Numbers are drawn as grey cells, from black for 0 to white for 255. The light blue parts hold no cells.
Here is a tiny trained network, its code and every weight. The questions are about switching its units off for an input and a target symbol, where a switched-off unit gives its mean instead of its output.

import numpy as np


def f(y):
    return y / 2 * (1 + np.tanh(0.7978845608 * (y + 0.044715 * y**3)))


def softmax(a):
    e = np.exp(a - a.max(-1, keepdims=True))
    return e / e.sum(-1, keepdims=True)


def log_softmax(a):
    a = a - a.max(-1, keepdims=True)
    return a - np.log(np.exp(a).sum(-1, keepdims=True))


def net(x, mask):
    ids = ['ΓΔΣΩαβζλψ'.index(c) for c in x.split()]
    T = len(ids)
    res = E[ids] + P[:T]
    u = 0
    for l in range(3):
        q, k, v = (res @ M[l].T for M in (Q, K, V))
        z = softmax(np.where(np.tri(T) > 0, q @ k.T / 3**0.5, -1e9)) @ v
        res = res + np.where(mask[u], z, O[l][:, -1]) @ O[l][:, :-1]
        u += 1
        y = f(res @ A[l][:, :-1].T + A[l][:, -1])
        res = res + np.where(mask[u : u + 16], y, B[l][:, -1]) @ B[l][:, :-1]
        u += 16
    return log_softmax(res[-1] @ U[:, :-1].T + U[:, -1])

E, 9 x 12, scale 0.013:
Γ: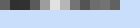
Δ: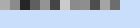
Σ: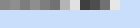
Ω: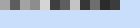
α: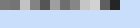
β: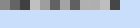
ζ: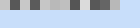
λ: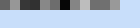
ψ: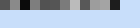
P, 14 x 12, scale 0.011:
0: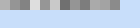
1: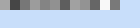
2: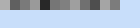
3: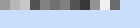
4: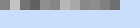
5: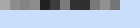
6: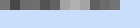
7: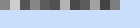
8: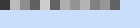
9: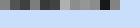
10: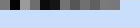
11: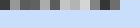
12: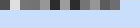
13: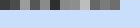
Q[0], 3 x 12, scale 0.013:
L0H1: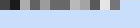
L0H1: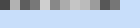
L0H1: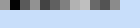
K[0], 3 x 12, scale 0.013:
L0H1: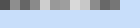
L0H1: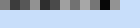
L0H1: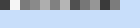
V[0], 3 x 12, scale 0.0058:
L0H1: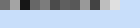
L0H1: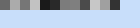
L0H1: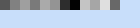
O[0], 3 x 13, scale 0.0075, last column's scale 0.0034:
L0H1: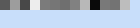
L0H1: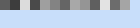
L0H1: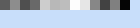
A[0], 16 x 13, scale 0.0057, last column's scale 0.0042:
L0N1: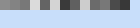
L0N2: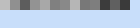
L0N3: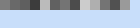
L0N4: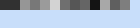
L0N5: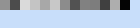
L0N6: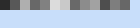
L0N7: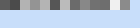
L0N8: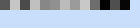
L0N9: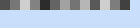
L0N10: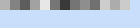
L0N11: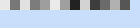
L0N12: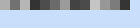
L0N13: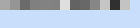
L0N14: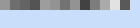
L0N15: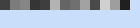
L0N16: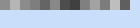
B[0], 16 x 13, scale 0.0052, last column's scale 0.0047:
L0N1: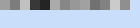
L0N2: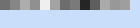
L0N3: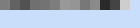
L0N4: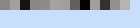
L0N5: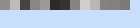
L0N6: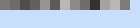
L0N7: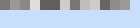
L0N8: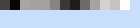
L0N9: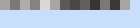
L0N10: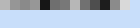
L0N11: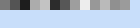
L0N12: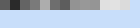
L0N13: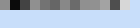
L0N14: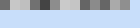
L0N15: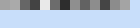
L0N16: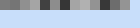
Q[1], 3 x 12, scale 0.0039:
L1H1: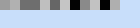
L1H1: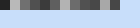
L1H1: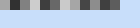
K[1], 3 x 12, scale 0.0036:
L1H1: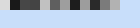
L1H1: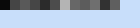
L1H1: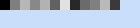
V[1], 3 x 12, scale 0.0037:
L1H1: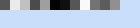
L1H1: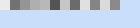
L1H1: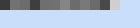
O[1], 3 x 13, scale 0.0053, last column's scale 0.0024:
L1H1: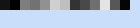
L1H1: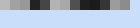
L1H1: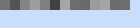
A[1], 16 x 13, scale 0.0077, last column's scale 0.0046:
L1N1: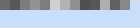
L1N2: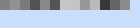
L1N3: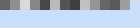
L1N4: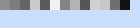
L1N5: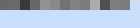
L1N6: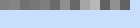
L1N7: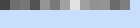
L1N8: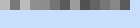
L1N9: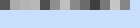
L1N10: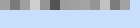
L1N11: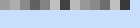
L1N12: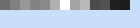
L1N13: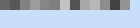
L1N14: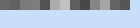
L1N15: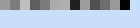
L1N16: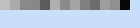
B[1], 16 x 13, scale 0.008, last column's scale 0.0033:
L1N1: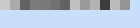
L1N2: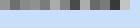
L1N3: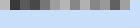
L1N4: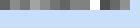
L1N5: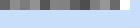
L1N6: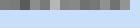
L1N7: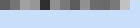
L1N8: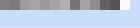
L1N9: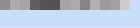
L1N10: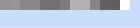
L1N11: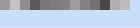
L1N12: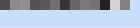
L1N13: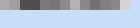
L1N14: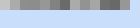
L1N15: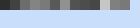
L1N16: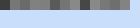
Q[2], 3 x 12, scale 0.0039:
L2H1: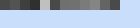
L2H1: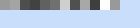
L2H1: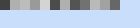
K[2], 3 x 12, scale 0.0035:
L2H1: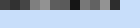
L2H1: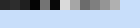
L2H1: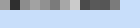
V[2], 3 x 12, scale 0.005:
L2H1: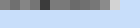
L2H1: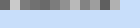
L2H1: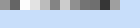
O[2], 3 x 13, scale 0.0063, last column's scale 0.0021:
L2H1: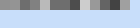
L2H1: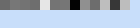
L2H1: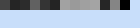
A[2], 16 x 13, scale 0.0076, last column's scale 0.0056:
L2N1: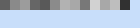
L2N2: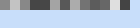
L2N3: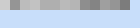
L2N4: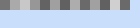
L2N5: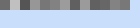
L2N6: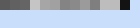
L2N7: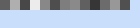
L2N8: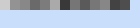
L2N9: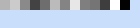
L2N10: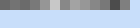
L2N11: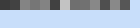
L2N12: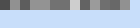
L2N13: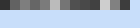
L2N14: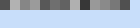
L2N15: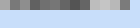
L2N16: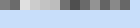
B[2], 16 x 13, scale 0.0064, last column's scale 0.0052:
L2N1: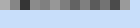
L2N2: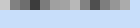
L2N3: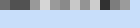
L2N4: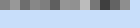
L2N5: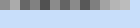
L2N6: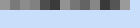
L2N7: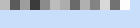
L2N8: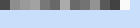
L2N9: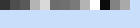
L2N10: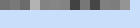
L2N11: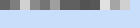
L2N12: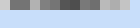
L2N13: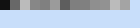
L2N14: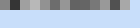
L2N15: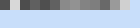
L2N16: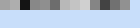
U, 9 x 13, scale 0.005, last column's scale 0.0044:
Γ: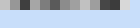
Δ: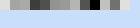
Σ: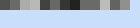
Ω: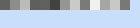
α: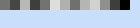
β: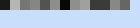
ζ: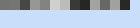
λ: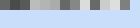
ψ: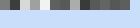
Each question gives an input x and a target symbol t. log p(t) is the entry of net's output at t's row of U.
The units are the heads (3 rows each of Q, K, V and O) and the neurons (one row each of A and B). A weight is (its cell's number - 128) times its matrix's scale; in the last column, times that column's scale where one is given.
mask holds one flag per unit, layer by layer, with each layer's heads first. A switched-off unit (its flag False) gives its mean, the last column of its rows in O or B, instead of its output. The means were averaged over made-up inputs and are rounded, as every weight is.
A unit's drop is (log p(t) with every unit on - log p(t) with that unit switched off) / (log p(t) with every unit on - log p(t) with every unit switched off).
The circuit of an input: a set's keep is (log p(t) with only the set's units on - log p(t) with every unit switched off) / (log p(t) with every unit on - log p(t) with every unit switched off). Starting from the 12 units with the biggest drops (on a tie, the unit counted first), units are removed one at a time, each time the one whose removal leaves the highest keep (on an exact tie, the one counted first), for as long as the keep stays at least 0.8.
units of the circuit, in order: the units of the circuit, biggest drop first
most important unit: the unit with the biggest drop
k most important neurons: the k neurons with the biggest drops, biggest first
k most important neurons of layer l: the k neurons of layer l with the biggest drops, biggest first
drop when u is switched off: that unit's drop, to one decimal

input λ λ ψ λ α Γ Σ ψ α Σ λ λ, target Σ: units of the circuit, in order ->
(L0H1)
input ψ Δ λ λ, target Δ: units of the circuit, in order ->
(L2N2 L2H1)
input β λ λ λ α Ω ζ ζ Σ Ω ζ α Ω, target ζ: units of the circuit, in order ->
(L0H1 L1H1 L0N11)
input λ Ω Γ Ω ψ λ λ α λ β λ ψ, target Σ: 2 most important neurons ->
(L1N7 L1N5)
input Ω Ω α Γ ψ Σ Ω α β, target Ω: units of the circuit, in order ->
(L0H1 L2N15)
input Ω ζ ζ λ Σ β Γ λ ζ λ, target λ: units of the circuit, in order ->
(L0H1 L0N8)
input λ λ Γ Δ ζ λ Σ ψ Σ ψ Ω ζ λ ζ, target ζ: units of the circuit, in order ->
(L0H1 L1H1)
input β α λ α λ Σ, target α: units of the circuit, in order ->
(L0H1 L1N2 L2N9)
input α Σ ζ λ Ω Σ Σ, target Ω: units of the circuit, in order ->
(L0H1 L1N9 L0N14)
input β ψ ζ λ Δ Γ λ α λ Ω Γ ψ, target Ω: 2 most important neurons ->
(L0N12 L2N15)
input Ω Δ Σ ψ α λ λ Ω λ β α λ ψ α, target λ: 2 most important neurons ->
(L0N8 L1N3)
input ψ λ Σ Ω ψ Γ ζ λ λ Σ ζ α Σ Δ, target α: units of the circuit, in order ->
(L0H1 L1N2)
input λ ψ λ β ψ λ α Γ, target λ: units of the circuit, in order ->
(L0H1 L0N8)
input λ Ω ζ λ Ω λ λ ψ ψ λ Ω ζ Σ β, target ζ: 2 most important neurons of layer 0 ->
(L0N11 L0N8)
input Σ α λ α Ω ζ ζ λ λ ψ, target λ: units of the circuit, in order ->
(L0H1 L0N8 L2N7)
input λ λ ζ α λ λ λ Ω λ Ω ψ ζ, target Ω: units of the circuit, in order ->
(L0H1 L0N12 L2N15)
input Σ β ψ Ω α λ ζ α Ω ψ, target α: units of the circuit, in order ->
(L0H1)
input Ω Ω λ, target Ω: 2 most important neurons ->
(L2N9 L0N12)
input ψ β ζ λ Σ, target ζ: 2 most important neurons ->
(L2N9 L0N11)
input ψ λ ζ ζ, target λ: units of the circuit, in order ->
(L0N11)
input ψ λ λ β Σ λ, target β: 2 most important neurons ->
(L1N7 L2N7)
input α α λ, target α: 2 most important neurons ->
(L2N9 L1N2)
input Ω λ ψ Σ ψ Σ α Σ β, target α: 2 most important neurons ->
(L1N2 L1N7)
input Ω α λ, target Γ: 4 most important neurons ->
(L2N9 L1N11 L2N4 L2N2)
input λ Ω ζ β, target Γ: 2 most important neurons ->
(L0N13 L1N14)
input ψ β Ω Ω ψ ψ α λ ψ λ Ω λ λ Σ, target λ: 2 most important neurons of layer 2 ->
(L2N11 L2N7)
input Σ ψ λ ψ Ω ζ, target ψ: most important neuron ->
(L0N9)
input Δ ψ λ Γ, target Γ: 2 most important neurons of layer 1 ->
(L1N1 L1N14)
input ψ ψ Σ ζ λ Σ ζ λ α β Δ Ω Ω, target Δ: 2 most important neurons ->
(L2N7 L0N8)
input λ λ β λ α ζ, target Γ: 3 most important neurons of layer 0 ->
(L0N11 L0N8 L0N5)
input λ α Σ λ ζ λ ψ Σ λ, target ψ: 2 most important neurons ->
(L0N15 L0N9)
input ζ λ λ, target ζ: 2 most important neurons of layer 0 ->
(L0N11 L0N5)
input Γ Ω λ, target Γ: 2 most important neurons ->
(L2N9 L1N11)
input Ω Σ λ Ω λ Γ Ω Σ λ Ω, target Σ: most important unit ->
L2H1
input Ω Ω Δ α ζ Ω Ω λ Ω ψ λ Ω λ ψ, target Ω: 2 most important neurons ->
(L2N15 L0N12)
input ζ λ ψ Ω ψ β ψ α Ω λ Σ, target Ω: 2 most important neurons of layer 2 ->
(L2N11 L2N15)
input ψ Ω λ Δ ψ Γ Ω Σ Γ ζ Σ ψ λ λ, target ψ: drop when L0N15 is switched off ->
0.2
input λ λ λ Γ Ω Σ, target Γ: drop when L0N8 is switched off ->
0.1
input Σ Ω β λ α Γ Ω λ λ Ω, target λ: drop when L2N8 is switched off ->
0.1
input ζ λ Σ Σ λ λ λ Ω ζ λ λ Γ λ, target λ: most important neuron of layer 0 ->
(L0N8)
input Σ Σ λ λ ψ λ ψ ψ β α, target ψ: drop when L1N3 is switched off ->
-0.1
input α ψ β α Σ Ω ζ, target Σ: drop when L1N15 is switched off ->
0.2
